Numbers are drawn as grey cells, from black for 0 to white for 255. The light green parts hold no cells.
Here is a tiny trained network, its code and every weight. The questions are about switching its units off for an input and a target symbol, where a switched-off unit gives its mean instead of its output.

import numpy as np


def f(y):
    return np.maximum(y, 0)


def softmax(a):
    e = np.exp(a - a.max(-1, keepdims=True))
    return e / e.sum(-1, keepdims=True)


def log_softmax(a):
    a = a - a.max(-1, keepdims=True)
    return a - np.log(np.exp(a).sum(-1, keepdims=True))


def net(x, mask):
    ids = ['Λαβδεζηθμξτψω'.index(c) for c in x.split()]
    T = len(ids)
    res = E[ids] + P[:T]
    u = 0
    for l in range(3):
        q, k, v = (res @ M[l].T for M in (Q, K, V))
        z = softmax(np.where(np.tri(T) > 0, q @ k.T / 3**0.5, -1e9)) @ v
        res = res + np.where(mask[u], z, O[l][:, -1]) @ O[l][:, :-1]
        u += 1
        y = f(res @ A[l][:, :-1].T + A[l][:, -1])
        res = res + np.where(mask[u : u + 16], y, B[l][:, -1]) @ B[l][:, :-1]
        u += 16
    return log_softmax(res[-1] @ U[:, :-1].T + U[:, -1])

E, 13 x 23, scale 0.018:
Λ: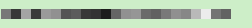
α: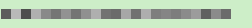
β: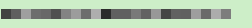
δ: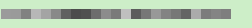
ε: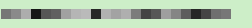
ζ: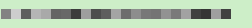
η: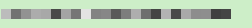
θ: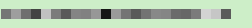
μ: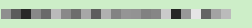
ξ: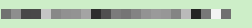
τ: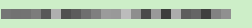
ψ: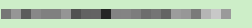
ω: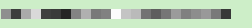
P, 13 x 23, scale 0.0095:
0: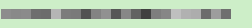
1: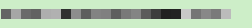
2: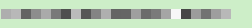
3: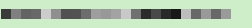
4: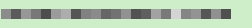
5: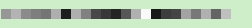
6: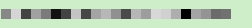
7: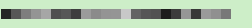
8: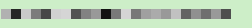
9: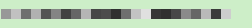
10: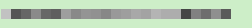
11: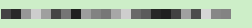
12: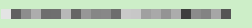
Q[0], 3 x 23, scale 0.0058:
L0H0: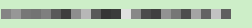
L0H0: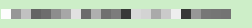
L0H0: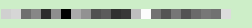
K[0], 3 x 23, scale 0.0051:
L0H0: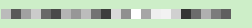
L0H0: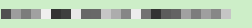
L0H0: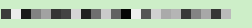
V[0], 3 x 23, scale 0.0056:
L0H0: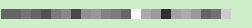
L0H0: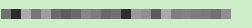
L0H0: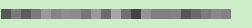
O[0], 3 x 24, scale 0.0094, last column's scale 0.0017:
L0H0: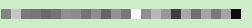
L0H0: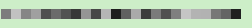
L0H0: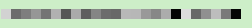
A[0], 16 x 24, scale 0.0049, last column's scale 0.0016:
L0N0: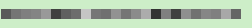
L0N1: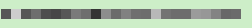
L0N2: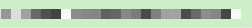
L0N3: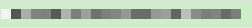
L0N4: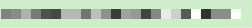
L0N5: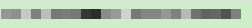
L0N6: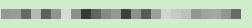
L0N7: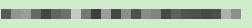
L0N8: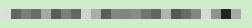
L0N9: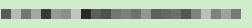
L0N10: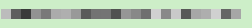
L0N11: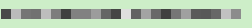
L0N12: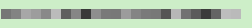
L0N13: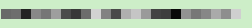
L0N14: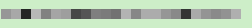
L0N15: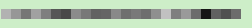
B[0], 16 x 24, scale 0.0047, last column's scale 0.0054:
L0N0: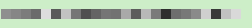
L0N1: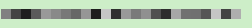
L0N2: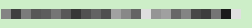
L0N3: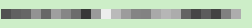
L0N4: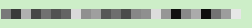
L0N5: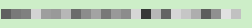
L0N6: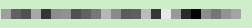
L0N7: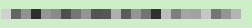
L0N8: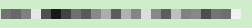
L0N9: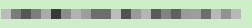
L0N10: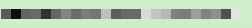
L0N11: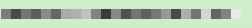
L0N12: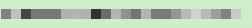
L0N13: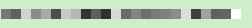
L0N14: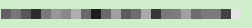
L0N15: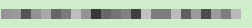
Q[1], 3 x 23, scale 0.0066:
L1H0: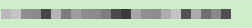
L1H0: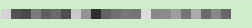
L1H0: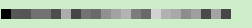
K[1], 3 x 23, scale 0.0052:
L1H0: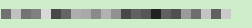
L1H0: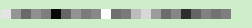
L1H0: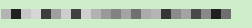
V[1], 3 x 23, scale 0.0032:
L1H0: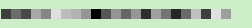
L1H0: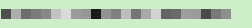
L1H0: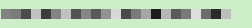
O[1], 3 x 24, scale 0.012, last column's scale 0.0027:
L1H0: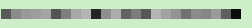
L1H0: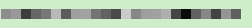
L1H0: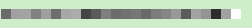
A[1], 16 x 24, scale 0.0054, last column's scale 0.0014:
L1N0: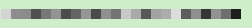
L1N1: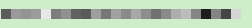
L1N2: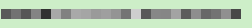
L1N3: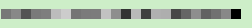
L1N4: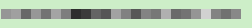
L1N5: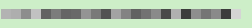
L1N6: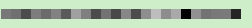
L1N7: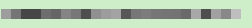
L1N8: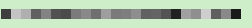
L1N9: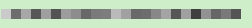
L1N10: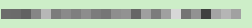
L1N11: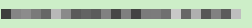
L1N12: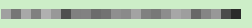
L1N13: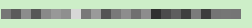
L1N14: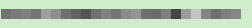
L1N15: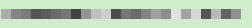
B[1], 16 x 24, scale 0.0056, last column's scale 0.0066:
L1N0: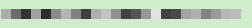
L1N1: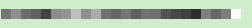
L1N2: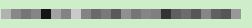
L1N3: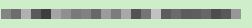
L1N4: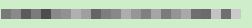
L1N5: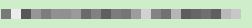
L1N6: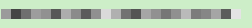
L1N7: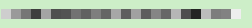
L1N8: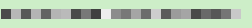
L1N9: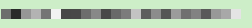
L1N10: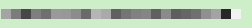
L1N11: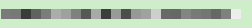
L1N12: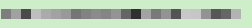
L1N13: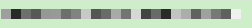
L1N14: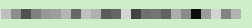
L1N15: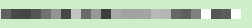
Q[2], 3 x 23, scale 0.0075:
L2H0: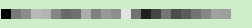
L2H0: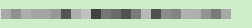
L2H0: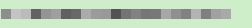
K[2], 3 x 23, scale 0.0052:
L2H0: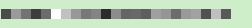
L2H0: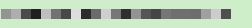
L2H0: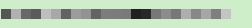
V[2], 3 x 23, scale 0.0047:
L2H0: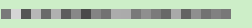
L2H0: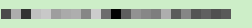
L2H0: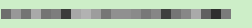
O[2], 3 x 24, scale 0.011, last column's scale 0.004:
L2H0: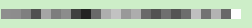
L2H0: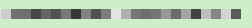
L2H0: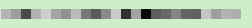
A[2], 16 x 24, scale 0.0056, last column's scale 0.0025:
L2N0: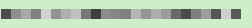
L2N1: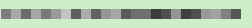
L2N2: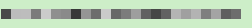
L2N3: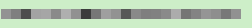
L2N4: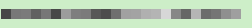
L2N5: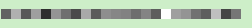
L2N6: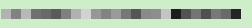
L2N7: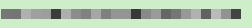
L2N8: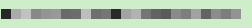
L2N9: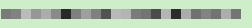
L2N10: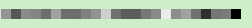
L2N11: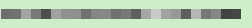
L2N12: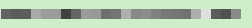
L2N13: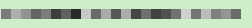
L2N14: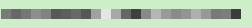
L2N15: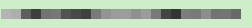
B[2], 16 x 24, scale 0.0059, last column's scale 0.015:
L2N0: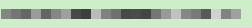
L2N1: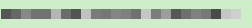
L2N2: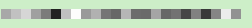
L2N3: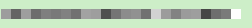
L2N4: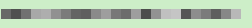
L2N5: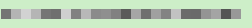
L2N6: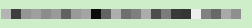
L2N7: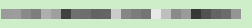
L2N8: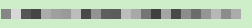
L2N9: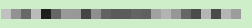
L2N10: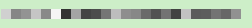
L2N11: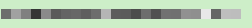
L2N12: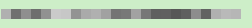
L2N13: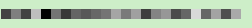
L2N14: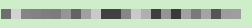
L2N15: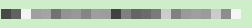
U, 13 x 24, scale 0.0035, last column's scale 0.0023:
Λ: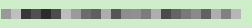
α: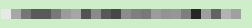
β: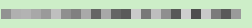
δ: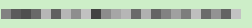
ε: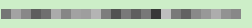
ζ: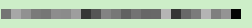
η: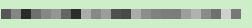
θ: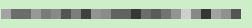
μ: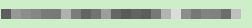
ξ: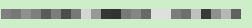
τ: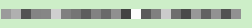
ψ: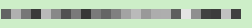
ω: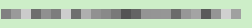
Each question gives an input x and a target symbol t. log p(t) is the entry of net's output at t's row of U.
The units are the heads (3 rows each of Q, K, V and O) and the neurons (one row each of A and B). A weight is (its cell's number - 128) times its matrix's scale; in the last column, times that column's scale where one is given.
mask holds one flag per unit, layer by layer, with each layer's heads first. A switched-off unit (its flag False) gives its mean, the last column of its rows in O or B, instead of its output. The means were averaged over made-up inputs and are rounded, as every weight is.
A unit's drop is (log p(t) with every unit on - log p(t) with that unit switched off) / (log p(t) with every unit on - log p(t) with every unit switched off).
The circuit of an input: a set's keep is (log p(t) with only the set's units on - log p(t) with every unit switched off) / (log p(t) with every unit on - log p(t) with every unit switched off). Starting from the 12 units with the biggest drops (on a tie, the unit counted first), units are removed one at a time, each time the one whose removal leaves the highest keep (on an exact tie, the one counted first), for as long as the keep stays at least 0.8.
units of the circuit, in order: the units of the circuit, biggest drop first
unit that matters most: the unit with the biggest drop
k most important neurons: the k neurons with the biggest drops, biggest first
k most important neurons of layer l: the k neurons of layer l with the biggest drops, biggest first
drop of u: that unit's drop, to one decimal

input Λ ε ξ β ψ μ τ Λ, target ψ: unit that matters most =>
L2H0
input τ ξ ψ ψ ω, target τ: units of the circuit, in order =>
(L2H0; L1N5)
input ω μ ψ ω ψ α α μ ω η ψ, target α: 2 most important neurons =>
(L0N8; L0N0)
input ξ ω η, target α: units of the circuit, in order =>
(L2H0; L1H0; L0N8; L1N1)
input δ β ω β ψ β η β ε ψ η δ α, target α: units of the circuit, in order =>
(L2H0; L1H0; L0N8)
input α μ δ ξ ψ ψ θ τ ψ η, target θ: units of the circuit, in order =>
(L0H0; L1H0; L0N8)
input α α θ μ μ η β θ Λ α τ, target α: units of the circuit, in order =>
(L2H0; L0N8)
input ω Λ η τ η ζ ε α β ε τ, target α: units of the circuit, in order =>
(L2H0; L1H0; L0N8)
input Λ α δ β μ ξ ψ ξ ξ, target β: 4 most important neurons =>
(L2N5; L2N10; L1N6; L2N14)
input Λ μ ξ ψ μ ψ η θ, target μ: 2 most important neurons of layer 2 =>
(L2N0; L2N4)
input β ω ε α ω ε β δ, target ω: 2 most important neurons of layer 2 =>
(L2N2; L2N1)
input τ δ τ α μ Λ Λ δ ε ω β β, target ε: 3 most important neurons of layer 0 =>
(L0N2; L0N7; L0N4)
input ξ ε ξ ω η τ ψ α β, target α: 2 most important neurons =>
(L0N8; L0N2)
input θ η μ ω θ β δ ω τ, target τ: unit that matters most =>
L2H0
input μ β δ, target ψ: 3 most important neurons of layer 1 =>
(L1N6; L1N0; L1N1)
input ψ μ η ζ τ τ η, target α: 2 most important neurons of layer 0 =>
(L0N4; L0N8)
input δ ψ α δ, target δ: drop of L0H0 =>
0.6
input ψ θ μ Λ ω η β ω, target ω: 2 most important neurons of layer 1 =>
(L1N5; L1N15)
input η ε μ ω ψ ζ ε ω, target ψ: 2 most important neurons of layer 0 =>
(L0N10; L0N6)
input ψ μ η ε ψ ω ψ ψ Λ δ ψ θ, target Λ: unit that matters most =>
L0H0
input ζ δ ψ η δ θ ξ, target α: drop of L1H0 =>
0.3
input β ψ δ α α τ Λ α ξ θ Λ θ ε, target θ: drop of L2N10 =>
0.3
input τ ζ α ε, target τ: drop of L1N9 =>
0.2
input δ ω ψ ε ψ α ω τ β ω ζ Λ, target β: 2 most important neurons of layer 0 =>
(L0N13; L0N4)
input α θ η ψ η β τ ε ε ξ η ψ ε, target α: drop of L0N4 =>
0.1
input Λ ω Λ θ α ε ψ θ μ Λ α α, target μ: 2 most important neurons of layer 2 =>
(L2N0; L2N4)
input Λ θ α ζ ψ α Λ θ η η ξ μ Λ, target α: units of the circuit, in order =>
(L2H0)
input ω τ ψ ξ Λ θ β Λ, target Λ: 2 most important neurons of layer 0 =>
(L0N10; L0N2)
